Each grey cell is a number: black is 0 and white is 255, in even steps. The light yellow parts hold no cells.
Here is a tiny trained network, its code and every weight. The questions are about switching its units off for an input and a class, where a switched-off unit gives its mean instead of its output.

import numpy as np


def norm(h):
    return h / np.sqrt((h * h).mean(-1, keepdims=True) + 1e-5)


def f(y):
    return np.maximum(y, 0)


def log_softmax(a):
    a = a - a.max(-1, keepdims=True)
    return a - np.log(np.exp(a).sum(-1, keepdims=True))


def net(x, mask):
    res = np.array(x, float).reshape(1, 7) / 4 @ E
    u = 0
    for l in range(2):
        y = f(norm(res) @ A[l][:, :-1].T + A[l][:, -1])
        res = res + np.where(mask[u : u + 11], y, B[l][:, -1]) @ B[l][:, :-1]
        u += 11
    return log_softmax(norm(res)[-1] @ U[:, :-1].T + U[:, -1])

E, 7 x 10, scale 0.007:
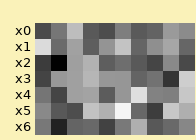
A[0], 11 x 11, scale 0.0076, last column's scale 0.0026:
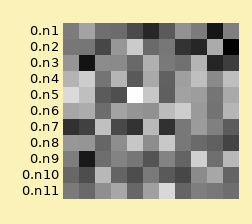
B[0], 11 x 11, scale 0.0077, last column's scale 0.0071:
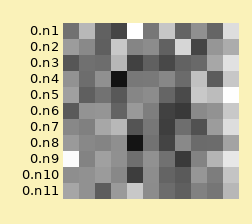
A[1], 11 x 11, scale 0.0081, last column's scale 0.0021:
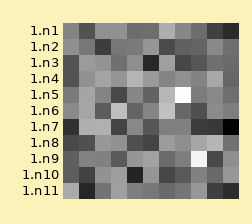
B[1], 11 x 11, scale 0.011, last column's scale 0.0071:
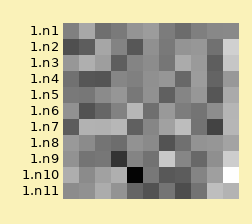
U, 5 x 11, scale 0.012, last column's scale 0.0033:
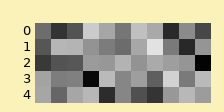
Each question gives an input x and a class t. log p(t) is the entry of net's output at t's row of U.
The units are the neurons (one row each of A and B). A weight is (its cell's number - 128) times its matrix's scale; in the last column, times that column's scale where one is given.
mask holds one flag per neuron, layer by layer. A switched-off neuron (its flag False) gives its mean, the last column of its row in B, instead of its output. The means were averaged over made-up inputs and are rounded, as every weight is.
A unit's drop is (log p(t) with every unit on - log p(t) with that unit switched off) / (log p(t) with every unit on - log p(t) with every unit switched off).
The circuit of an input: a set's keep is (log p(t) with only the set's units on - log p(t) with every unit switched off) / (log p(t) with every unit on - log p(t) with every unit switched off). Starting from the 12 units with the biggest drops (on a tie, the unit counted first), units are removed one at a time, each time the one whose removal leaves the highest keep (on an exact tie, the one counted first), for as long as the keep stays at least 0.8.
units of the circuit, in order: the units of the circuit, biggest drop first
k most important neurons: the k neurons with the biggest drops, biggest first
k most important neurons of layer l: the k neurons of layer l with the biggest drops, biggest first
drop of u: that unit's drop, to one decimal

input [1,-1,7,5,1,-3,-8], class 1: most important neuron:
0.n5
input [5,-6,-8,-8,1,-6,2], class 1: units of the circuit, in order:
1.n7, 0.n5
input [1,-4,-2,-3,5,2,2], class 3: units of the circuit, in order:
0.n3, 1.n10
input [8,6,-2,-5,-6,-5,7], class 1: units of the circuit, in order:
0.n1, 0.n5, 1.n7, 0.n4
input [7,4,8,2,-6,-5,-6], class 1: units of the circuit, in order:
0.n1, 1.n7
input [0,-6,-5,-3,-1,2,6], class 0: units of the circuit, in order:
1.n10, 0.n5, 1.n6, 0.n4
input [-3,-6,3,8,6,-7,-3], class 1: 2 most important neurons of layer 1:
1.n3, 1.n7
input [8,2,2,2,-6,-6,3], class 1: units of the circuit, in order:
0.n1, 1.n7
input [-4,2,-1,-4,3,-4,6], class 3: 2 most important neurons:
1.n10, 0.n7
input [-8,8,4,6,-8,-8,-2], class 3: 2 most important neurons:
0.n5, 0.n1
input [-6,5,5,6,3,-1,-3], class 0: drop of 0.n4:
0.3
